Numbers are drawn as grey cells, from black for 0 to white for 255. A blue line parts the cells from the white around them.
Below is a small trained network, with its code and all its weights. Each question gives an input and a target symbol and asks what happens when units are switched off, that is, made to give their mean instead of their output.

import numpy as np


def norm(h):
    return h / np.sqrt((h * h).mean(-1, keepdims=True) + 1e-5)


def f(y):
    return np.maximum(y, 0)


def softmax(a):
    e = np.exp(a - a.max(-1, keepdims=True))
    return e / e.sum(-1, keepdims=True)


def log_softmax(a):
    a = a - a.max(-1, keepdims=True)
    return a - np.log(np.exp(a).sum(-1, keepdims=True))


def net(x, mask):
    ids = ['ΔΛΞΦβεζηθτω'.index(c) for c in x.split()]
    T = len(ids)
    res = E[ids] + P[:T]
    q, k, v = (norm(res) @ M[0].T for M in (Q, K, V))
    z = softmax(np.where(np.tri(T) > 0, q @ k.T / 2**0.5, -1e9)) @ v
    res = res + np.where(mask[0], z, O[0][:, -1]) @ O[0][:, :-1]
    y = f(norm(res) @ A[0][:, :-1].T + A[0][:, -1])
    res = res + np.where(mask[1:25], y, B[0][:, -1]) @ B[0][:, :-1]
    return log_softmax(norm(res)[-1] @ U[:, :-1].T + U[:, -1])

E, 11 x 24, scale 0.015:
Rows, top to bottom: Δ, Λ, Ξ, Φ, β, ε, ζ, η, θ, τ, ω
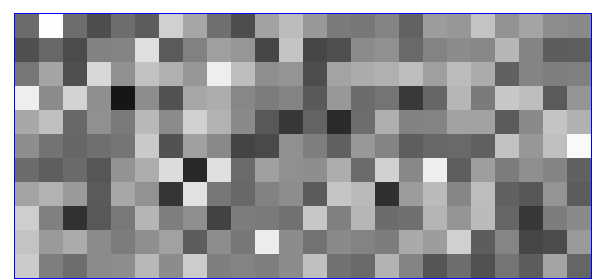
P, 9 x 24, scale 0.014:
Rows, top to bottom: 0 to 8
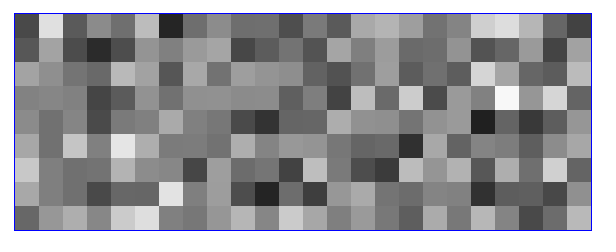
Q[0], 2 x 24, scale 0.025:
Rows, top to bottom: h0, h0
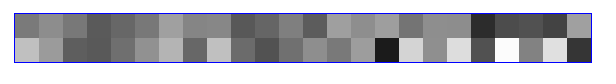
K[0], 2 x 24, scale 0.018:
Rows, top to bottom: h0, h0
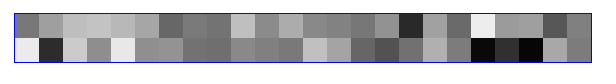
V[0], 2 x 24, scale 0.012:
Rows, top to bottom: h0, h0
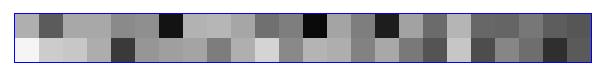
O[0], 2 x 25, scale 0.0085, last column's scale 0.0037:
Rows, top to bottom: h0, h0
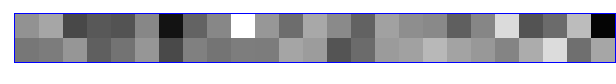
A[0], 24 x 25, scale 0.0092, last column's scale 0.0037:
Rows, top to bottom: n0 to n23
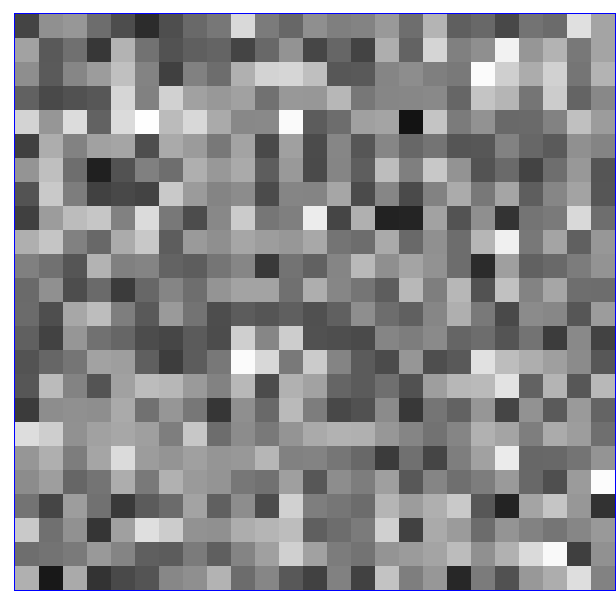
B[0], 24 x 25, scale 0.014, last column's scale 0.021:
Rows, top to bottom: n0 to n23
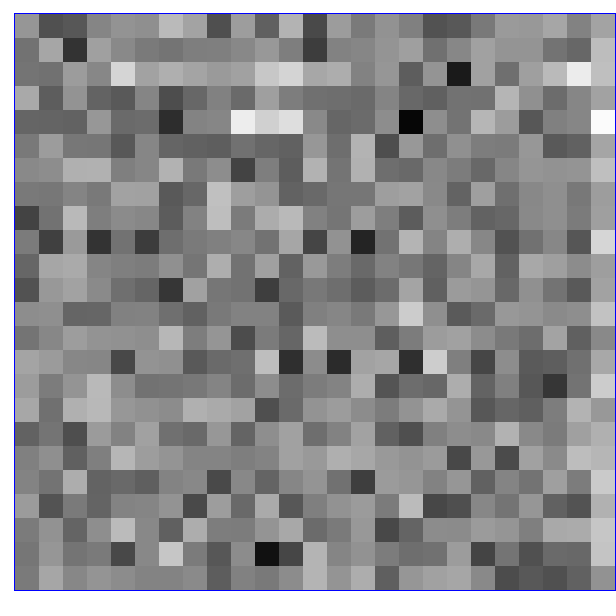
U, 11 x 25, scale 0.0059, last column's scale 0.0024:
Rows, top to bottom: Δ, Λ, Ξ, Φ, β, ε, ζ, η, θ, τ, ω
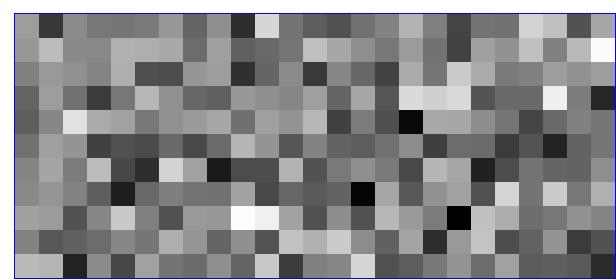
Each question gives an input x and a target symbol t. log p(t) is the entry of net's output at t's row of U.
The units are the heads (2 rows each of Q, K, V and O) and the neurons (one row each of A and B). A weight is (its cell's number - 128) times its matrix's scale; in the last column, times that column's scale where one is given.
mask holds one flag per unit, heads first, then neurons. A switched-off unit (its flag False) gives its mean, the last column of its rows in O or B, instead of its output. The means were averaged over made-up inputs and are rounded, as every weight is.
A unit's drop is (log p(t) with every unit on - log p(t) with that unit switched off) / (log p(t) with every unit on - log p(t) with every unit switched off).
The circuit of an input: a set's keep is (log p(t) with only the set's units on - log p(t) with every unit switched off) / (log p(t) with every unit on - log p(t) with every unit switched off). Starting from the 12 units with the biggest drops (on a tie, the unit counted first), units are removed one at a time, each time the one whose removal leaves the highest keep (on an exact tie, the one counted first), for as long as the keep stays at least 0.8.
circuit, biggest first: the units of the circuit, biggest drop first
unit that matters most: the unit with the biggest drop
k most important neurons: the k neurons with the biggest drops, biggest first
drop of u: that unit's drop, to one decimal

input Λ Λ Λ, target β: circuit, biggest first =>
(h0 n13 n12 n1)
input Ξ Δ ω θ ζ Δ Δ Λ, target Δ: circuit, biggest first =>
(h0 n12)
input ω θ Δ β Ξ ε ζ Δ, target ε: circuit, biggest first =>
(h0 n5 n7 n19)
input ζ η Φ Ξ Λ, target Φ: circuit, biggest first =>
(h0 n4)
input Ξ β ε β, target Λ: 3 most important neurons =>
(n4 n9 n18)
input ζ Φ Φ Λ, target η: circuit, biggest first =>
(h0 n22)
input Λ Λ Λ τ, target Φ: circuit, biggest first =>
(h0 n4)
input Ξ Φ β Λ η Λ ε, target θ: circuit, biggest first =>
(h0)
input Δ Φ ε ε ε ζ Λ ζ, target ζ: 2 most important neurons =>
(n2 n20)
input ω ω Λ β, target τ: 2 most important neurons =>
(n22 n2)
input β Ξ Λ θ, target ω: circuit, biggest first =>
(h0 n9 n2)
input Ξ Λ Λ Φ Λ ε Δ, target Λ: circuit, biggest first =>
(n4 n18)
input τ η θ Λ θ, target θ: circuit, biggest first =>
(h0 n22 n12 n6)
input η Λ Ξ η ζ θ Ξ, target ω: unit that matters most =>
h0
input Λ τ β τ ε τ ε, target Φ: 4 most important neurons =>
(n22 n4 n2 n9)
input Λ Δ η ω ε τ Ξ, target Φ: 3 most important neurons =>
(n22 n4 n2)
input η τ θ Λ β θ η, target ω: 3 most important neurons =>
(n9 n2 n19)
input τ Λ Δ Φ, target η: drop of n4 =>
0.3
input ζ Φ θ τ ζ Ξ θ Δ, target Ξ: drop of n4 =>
0.2
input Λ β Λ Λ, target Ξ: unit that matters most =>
n4
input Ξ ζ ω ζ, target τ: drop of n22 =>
0.8
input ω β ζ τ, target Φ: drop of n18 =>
0.0
